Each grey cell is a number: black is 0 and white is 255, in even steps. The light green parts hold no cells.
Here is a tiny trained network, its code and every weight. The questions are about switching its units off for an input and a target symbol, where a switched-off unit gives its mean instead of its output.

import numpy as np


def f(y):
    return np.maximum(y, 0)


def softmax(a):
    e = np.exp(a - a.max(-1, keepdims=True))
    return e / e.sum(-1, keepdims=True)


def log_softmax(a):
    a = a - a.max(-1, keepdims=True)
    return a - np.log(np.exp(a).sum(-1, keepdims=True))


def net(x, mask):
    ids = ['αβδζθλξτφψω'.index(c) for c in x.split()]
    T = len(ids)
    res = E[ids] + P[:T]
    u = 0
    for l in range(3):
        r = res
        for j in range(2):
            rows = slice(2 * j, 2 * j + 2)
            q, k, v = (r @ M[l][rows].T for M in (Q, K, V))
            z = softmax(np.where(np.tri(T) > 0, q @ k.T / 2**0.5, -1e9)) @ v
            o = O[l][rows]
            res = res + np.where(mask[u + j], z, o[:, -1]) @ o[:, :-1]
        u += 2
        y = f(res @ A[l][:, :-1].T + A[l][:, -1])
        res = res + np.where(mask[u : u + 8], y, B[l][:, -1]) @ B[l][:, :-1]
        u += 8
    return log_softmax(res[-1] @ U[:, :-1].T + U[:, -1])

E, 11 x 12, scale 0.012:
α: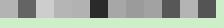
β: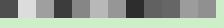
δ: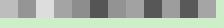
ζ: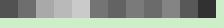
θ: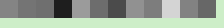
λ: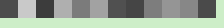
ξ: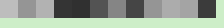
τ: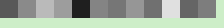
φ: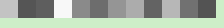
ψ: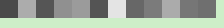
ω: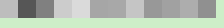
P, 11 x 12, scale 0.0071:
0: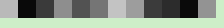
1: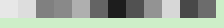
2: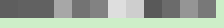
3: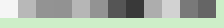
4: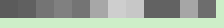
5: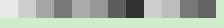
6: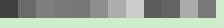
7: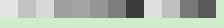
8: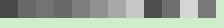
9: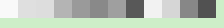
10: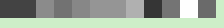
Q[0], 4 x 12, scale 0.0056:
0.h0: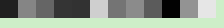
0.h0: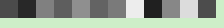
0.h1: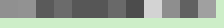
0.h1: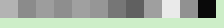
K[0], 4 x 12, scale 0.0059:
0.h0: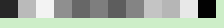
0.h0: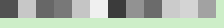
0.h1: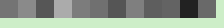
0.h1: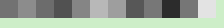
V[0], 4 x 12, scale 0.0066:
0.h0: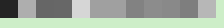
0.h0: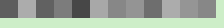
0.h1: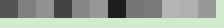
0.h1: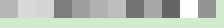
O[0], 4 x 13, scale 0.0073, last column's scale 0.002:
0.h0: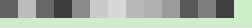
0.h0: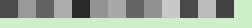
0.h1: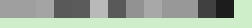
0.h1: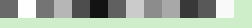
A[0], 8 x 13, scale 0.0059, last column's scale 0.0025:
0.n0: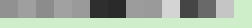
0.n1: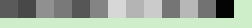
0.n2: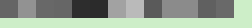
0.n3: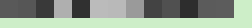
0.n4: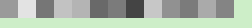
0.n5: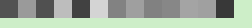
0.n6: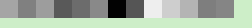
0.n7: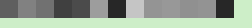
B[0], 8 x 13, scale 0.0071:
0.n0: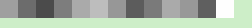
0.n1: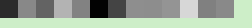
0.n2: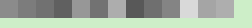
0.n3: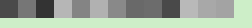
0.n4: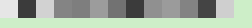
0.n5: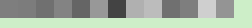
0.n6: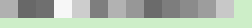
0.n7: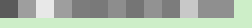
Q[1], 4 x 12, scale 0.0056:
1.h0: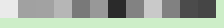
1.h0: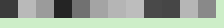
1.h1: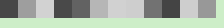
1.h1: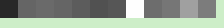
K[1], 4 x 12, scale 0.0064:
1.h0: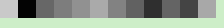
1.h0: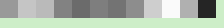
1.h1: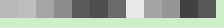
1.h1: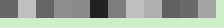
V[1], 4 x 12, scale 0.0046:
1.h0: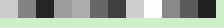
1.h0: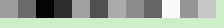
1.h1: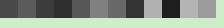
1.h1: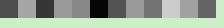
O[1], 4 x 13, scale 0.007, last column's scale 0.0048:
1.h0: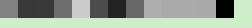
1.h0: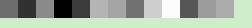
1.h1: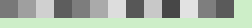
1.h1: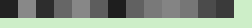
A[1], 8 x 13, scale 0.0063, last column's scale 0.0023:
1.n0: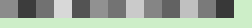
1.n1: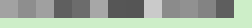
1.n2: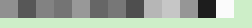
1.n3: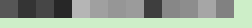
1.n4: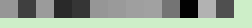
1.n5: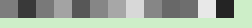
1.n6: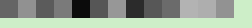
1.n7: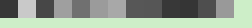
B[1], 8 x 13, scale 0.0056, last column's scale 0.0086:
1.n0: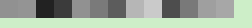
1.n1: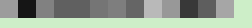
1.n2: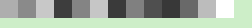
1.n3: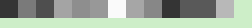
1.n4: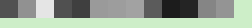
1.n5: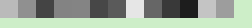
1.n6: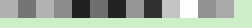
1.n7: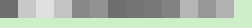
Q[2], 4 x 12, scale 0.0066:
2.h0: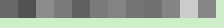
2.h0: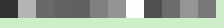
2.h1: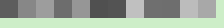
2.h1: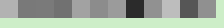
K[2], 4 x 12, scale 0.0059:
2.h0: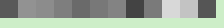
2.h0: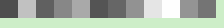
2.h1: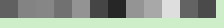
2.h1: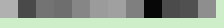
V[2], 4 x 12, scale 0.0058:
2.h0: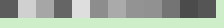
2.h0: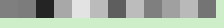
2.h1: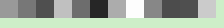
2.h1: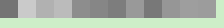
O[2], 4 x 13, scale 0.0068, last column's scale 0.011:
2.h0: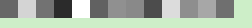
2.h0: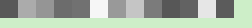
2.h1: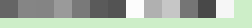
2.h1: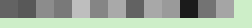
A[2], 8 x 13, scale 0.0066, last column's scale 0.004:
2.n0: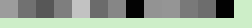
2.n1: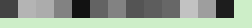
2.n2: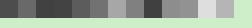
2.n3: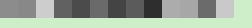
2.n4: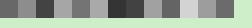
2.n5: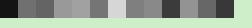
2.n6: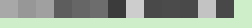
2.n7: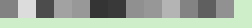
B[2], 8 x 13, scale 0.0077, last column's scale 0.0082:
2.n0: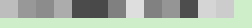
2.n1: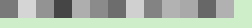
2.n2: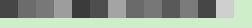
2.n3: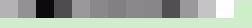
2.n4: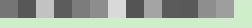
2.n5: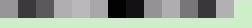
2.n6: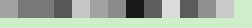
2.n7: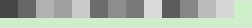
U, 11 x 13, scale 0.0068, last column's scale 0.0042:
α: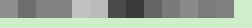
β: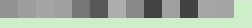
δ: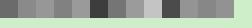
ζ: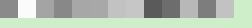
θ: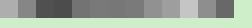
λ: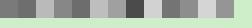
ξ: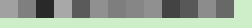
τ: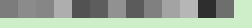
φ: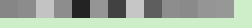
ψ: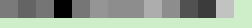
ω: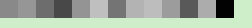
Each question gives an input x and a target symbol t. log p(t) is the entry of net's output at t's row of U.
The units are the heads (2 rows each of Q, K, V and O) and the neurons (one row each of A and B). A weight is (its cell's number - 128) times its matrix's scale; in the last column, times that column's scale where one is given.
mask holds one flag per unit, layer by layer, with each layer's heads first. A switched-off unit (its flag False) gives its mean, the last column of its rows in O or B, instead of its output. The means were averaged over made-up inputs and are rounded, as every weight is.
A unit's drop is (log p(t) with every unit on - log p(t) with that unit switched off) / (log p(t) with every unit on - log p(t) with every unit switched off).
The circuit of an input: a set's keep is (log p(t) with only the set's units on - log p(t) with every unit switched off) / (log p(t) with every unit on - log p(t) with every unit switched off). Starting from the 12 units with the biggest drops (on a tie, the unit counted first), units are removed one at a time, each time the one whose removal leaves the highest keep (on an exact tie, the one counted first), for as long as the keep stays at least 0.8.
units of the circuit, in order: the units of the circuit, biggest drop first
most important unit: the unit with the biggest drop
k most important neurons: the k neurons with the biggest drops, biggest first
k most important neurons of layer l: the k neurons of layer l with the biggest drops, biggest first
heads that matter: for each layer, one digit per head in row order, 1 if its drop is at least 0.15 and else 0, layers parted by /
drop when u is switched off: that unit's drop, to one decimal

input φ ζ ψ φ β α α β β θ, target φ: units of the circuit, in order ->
(0.h1, 2.h0, 2.h1, 1.n5)
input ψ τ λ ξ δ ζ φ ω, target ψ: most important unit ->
1.h0
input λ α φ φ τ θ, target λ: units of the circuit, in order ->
(0.h1, 1.h1, 2.h1)
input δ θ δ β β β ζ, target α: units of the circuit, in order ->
(2.h1, 2.n0)
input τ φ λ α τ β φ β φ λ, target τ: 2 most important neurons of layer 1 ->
(1.n5, 1.n6)
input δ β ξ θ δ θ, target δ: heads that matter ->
01 / 00 / 11
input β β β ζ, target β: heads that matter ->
00 / 10 / 11
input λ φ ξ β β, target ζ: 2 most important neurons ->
(2.n1, 1.n7)
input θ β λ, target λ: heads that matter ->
00 / 00 / 01
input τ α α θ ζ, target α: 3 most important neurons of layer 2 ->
(2.n5, 2.n0, 2.n2)
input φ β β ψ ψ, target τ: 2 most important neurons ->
(2.n5, 2.n2)
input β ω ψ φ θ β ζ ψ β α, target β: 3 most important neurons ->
(2.n0, 1.n7, 0.n4)
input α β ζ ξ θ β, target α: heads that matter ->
10 / 11 / 10
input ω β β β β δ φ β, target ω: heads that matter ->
01 / 00 / 11
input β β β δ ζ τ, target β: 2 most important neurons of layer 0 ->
(0.n6, 0.n0)
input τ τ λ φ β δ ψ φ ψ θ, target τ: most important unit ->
0.h1
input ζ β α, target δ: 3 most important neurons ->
(2.n7, 0.n1, 0.n0)
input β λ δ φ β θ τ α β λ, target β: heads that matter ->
00 / 10 / 11
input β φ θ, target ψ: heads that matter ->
00 / 10 / 00
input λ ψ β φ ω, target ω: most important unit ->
2.h0
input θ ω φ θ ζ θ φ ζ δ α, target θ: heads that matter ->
00 / 10 / 11
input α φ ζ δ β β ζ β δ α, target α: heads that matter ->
10 / 00 / 00
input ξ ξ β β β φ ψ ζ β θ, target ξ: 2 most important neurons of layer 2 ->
(2.n3, 2.n0)
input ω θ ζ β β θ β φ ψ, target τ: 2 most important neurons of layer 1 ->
(1.n2, 1.n3)
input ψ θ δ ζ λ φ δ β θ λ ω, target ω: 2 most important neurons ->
(0.n4, 1.n0)
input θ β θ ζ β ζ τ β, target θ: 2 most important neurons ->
(2.n3, 1.n4)
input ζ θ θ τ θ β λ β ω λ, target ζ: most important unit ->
0.h1
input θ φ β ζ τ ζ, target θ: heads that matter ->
01 / 10 / 11
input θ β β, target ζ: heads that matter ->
00 / 00 / 00
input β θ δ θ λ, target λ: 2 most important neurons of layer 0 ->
(0.n3, 0.n5)
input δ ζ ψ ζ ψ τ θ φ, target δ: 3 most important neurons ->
(2.n7, 1.n5, 1.n4)
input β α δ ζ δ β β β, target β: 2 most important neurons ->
(2.n0, 1.n7)
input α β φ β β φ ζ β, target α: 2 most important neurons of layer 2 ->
(2.n6, 2.n0)
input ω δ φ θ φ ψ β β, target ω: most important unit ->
2.h1
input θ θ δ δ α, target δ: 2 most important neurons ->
(2.n7, 0.n1)
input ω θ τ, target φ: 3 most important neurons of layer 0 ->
(0.n1, 0.n3, 0.n6)
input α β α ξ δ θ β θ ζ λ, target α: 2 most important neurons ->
(1.n2, 0.n4)
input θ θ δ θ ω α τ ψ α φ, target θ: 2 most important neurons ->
(2.n3, 1.n4)
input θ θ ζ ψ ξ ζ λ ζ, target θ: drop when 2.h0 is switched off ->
0.4
